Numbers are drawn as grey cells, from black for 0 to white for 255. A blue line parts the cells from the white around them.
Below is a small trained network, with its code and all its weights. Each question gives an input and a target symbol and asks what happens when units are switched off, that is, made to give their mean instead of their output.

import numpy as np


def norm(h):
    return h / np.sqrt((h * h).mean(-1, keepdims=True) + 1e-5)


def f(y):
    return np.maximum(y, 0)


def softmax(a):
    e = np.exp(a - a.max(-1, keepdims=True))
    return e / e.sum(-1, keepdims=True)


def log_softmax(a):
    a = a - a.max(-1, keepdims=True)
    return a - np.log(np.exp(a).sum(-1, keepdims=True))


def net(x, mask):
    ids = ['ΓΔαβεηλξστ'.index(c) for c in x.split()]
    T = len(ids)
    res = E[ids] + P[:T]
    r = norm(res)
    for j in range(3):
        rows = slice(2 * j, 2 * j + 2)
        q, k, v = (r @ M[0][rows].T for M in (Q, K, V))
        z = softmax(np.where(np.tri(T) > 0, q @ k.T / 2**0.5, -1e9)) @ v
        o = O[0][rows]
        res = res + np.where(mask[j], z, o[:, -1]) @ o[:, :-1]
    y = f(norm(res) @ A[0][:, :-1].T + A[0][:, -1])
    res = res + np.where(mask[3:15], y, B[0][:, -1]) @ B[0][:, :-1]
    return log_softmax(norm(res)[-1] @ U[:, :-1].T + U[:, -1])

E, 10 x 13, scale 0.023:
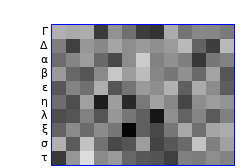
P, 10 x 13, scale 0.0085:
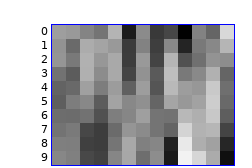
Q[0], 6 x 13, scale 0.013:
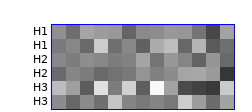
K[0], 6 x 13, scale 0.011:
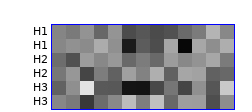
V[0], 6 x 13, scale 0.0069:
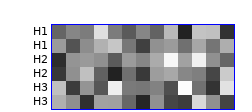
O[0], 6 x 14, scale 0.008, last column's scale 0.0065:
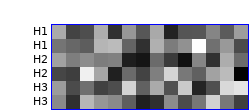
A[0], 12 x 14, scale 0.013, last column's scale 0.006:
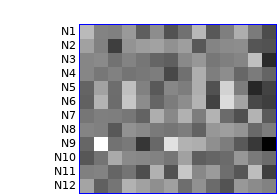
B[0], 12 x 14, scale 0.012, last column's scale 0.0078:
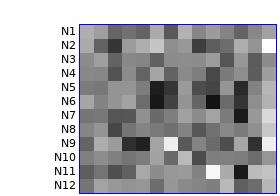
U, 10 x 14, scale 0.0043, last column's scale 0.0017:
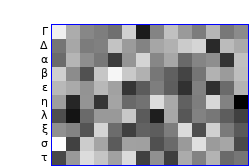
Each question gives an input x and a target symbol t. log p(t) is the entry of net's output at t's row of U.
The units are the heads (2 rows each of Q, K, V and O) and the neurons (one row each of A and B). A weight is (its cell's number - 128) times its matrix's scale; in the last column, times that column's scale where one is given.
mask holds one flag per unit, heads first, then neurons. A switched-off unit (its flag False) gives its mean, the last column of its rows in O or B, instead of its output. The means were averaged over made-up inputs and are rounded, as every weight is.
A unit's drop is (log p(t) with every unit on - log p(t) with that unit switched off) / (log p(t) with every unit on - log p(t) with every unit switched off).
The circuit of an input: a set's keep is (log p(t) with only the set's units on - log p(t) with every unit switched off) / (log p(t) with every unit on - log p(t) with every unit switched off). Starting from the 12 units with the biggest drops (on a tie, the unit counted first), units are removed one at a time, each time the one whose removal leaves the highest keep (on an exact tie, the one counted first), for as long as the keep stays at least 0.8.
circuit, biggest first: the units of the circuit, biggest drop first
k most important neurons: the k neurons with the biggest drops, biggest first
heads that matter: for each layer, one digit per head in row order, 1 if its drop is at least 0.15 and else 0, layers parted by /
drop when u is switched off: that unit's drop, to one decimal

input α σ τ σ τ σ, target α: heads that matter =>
001
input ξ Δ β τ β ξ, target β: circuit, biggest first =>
H2, H1, N2, N7
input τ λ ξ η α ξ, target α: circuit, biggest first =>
H3, N9
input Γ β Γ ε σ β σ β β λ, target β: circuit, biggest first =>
H2, N2
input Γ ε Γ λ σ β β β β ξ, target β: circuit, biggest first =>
H2, N2
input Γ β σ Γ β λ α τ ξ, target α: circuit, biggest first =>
H1, N9
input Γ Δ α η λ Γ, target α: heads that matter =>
001
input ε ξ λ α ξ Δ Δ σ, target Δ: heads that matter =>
001
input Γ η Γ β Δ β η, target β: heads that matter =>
010
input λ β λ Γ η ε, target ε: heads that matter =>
000
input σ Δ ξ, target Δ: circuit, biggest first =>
H3, N11
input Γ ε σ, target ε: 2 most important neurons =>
N6, N5
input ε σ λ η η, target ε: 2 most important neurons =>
N6, N5
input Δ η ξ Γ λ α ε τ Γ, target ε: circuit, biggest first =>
H3, N6
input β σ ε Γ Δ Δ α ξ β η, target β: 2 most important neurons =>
N2, N9
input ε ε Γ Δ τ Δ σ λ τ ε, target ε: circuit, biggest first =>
H3, N6
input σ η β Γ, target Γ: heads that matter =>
001
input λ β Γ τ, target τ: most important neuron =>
N2
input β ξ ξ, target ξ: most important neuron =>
N2
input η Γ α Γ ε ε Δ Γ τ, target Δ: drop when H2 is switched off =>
0.0
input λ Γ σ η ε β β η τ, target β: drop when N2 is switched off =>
0.2
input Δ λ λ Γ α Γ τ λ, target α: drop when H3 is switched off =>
0.7
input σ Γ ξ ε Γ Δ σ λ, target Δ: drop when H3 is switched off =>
0.7
